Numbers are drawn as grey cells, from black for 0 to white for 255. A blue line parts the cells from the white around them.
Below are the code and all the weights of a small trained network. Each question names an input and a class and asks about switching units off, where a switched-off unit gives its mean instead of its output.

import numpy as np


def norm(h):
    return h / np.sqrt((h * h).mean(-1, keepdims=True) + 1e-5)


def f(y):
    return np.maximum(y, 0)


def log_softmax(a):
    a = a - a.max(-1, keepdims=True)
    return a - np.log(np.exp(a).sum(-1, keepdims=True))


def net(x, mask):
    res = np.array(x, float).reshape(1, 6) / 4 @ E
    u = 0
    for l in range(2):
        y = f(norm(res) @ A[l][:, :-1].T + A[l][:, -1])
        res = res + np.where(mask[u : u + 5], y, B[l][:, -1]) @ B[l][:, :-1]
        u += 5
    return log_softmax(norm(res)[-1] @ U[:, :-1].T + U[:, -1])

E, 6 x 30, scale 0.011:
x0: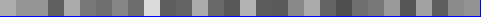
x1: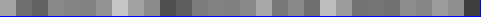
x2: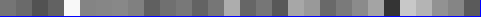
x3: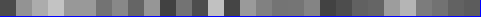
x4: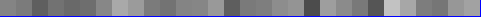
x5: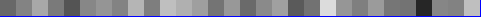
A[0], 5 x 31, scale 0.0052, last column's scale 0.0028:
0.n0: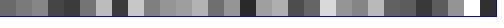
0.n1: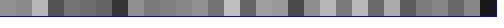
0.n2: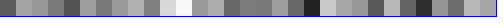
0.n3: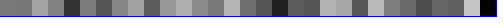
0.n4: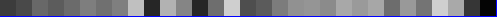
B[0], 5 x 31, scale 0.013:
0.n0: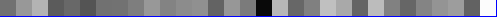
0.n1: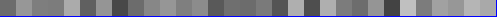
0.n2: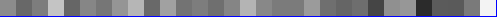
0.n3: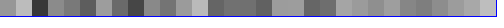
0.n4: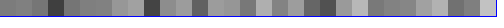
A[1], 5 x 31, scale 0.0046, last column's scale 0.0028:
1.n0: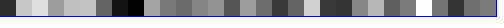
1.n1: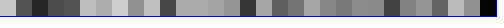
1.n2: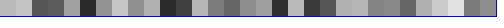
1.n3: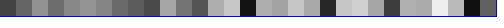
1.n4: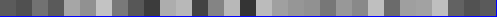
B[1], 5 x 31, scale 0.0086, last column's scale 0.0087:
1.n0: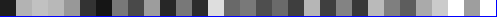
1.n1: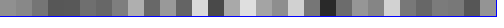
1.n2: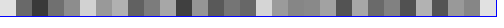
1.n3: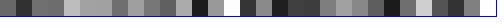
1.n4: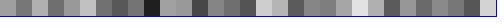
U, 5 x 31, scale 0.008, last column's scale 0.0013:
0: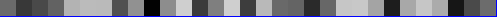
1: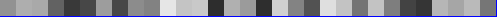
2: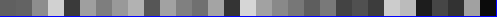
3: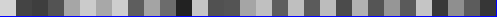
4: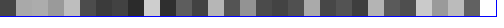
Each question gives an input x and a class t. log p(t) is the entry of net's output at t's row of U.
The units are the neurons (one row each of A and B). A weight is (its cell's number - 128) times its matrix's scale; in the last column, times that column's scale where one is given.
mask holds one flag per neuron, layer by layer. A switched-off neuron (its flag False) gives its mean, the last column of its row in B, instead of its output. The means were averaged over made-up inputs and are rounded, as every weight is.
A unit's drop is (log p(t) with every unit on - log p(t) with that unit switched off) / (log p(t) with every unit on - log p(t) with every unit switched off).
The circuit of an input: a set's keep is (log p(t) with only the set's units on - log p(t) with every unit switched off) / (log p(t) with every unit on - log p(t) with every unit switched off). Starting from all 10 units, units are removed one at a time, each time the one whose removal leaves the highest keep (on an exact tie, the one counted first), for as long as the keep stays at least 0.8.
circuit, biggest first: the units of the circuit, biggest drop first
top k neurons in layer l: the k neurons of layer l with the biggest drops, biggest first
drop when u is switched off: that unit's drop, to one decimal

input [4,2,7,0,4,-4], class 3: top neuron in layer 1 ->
[1.n2]
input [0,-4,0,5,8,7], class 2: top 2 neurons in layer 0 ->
[0.n2; 0.n1]
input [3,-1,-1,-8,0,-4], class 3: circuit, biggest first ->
[1.n2; 0.n0]
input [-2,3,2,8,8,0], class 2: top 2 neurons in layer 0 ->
[0.n4; 0.n3]
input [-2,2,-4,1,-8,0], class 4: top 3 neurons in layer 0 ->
[0.n4; 0.n2; 0.n0]
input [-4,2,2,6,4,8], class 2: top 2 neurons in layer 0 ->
[0.n2; 0.n1]
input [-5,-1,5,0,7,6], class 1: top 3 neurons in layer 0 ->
[0.n0; 0.n2; 0.n3]
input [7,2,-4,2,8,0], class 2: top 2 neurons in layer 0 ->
[0.n3; 0.n4]
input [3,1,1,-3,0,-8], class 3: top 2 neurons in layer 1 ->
[1.n2; 1.n1]
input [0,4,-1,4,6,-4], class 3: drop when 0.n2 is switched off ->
0.5
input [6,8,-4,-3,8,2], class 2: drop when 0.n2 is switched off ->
0.4
